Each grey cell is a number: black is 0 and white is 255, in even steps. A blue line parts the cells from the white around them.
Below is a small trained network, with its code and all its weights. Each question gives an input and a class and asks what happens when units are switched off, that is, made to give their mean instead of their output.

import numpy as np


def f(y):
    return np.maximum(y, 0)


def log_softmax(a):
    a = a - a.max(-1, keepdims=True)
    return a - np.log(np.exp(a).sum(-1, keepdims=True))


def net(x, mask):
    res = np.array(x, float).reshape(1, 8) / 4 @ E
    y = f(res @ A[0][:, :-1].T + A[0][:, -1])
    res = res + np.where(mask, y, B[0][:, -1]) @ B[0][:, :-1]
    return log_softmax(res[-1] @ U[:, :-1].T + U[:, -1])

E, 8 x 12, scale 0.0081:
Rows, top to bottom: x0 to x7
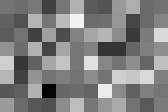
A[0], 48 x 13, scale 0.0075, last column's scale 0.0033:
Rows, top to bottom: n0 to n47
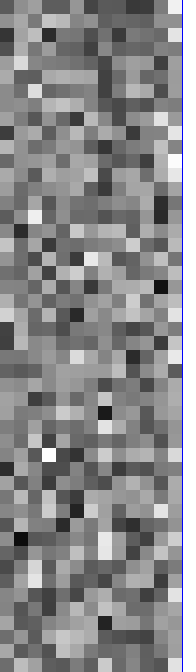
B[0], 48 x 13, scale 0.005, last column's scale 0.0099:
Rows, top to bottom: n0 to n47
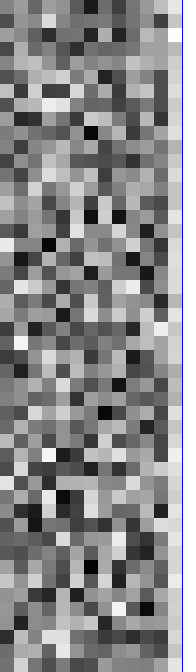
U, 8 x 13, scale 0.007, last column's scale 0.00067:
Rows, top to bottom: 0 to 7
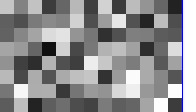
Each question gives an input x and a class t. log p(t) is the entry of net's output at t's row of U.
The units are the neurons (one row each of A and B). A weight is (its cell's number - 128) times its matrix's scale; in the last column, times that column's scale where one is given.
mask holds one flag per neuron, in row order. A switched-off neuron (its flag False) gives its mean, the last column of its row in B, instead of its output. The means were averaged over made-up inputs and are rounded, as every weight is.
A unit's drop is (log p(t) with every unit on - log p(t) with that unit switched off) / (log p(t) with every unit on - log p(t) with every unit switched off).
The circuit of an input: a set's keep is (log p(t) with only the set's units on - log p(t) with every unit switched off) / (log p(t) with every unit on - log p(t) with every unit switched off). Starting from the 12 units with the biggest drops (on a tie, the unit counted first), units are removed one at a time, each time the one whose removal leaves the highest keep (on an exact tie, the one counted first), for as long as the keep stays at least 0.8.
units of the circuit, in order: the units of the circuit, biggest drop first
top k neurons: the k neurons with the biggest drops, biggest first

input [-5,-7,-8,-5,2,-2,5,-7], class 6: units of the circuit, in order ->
[n32]
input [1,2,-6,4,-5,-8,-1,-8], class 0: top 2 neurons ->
[n41 n15]
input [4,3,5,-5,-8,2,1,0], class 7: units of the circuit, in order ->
[n33 n37]
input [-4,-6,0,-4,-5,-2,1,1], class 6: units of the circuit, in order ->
[n32 n20]
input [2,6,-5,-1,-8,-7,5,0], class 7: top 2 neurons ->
[n37 n33]
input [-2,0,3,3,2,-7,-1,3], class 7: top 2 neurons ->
[n23 n37]
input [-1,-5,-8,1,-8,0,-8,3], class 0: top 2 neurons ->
[n41 n6]
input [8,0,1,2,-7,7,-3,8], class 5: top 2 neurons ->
[n34 n44]
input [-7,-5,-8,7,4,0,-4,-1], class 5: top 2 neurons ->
[n22 n6]
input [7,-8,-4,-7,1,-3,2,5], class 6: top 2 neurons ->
[n20 n22]
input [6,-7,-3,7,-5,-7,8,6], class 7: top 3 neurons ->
[n33 n37 n23]
